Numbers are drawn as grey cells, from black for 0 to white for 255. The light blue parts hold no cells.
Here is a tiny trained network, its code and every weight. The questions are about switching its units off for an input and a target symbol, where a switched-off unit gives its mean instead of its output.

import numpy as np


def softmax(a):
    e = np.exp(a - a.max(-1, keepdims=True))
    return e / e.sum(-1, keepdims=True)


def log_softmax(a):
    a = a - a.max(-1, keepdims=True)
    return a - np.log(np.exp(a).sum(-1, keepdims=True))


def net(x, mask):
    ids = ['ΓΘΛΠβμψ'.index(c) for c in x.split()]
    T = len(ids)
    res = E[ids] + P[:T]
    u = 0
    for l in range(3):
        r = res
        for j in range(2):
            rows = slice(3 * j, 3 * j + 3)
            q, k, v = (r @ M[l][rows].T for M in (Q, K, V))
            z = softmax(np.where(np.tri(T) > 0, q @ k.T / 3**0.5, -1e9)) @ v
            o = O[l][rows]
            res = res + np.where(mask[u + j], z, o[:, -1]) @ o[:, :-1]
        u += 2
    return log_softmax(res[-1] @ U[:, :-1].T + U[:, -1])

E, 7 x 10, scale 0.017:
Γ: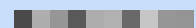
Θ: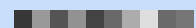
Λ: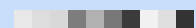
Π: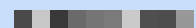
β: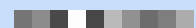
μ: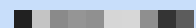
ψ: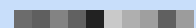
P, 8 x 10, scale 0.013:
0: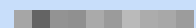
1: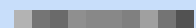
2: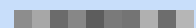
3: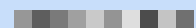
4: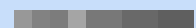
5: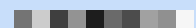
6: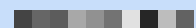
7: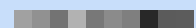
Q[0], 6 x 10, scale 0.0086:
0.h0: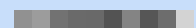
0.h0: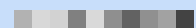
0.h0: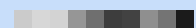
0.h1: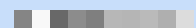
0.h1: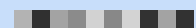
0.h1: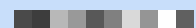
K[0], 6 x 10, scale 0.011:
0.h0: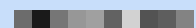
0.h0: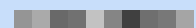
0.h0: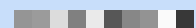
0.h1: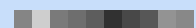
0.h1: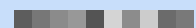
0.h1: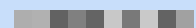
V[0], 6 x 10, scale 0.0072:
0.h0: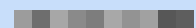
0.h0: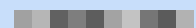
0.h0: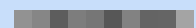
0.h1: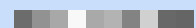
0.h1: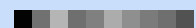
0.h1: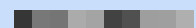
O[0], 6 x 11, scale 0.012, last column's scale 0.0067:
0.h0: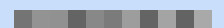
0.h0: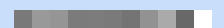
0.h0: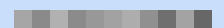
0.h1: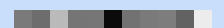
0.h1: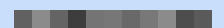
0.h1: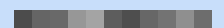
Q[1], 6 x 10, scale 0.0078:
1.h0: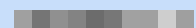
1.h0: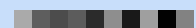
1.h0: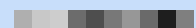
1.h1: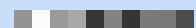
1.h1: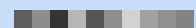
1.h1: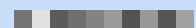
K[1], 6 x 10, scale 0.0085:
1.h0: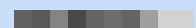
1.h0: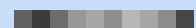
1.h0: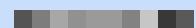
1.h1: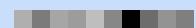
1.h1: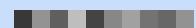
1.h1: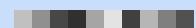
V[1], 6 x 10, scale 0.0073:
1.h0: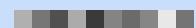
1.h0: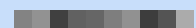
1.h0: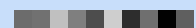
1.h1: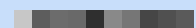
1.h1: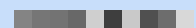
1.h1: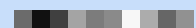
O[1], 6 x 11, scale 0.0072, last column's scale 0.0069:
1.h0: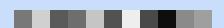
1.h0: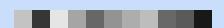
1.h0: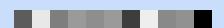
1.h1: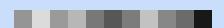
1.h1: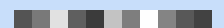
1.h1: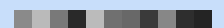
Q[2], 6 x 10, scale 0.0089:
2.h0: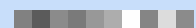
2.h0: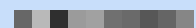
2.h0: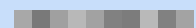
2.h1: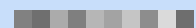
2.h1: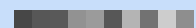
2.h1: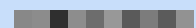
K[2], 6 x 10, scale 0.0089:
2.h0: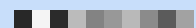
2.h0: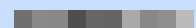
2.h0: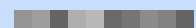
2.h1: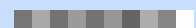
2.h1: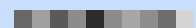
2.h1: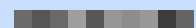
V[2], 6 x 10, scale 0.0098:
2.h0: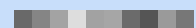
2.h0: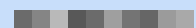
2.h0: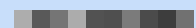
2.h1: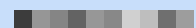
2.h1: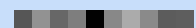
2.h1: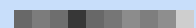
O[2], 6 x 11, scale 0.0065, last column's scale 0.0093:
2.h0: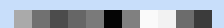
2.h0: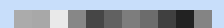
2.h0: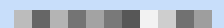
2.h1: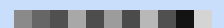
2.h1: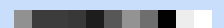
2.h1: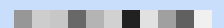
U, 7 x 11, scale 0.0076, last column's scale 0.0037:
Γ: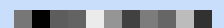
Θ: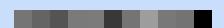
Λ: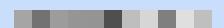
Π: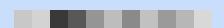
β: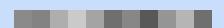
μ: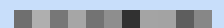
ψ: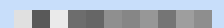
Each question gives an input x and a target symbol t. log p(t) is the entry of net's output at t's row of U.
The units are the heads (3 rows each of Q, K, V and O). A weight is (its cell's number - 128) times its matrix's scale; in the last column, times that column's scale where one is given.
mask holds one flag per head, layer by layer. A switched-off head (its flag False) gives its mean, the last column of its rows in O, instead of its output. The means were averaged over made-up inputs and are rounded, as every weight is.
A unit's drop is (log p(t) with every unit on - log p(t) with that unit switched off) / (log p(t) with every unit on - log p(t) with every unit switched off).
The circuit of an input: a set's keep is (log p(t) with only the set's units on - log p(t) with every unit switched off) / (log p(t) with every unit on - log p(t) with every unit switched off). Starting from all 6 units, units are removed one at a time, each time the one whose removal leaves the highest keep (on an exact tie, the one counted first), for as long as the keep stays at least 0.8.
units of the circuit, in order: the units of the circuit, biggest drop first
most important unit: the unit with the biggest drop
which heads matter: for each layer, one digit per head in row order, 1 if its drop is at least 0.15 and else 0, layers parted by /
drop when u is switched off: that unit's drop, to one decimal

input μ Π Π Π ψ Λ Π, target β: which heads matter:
10 / 01 / 01
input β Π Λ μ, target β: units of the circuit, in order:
1.h1, 2.h1
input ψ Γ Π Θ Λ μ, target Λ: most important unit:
1.h1
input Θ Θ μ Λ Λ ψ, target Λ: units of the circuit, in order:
1.h1, 0.h1
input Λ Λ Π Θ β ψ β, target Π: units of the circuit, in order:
2.h1, 0.h1
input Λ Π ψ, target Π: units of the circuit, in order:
0.h1, 1.h0
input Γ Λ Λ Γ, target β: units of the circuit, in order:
2.h1, 0.h1
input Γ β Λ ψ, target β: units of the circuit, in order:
2.h1, 1.h1
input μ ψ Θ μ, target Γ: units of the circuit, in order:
2.h0, 0.h1
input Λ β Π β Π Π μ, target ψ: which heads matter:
01 / 10 / 00
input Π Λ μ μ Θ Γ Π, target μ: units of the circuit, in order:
1.h1, 2.h1
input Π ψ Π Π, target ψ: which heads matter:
00 / 10 / 00
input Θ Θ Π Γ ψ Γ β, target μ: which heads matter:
00 / 01 / 01
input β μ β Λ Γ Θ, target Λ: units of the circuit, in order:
0.h1, 2.h0
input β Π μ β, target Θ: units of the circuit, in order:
0.h1, 2.h1
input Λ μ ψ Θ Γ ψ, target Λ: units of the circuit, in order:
0.h1, 1.h1, 2.h0
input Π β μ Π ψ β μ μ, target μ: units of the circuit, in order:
1.h0
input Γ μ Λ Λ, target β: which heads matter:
00 / 00 / 01
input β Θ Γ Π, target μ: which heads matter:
00 / 01 / 01
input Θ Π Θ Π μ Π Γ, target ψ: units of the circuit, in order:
1.h0
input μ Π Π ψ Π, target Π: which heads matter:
01 / 00 / 00
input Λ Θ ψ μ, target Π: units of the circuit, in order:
0.h1, 1.h0
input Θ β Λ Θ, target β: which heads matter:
01 / 11 / 01
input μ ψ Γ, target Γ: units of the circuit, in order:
0.h1, 1.h1
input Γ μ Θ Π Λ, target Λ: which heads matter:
00 / 01 / 10
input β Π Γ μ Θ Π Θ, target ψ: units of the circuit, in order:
1.h0, 2.h1
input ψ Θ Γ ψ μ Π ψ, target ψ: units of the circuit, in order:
1.h0
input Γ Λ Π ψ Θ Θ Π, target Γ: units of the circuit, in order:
0.h1, 2.h1
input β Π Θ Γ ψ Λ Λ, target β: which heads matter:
00 / 01 / 01
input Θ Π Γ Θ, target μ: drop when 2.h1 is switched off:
0.7
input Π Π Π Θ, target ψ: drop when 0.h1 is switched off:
-0.1
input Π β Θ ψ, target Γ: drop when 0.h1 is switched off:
0.2
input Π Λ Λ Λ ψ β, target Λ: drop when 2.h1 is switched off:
0.0
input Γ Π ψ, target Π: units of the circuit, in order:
0.h1
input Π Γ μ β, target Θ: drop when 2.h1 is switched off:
0.1
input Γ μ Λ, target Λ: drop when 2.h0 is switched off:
0.2
